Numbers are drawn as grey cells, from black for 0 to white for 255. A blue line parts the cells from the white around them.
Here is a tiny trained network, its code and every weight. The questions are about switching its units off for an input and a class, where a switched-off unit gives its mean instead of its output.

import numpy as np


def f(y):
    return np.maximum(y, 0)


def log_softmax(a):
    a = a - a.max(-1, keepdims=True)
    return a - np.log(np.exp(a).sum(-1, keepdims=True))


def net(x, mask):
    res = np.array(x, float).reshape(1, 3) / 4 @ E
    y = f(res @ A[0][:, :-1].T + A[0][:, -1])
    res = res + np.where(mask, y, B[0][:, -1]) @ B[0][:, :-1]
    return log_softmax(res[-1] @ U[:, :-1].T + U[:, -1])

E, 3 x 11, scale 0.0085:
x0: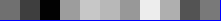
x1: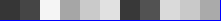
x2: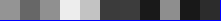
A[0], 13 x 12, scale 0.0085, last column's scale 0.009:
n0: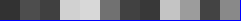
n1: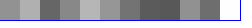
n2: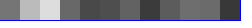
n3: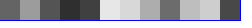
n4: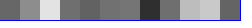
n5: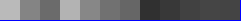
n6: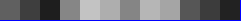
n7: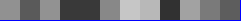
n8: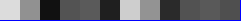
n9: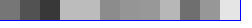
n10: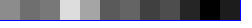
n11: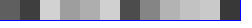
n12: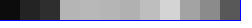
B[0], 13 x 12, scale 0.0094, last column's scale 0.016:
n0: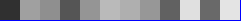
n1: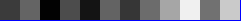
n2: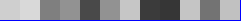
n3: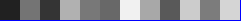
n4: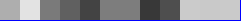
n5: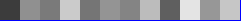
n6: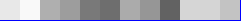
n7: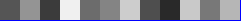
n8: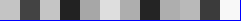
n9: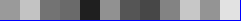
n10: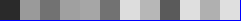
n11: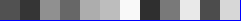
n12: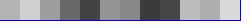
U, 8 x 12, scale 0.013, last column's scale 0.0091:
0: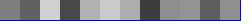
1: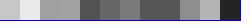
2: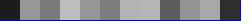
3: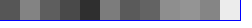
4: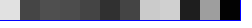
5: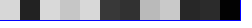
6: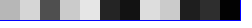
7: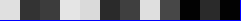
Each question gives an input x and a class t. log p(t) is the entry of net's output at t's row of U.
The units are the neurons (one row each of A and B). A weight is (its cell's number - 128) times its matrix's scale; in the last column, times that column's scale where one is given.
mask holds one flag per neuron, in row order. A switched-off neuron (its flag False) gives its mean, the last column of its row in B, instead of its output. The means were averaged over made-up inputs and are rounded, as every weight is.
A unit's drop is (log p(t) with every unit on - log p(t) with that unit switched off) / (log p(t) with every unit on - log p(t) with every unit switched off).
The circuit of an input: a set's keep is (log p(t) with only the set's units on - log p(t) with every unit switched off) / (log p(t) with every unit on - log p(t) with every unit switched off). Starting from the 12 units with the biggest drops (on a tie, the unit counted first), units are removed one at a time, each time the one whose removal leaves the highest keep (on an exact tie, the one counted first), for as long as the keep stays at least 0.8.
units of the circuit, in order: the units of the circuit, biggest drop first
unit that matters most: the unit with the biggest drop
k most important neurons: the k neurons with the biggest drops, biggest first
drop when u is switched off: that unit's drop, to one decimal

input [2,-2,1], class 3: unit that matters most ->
n11
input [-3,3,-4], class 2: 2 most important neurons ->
n8; n9
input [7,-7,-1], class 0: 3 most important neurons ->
n8; n4; n2
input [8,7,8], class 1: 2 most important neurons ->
n12; n6
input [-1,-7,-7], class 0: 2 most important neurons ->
n8; n10
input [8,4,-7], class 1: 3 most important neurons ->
n12; n9; n6
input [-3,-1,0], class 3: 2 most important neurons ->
n6; n12
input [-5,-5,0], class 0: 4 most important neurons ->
n8; n6; n9; n12
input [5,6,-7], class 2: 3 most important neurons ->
n3; n8; n11
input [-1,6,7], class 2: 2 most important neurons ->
n8; n10
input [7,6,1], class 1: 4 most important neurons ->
n12; n6; n8; n9
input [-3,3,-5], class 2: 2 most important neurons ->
n8; n3
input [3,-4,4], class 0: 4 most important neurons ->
n8; n3; n4; n7
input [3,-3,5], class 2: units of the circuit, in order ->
n10
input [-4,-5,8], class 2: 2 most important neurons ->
n10; n5
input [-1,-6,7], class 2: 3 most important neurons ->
n10; n5; n11
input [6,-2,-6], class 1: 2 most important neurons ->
n12; n10
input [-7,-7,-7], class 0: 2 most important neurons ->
n8; n6
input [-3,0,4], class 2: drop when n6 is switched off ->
0.1
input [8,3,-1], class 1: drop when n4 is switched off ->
0.0
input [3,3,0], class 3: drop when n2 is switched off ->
0.4
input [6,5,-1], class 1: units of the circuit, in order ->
n12
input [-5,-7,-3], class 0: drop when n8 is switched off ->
1.2
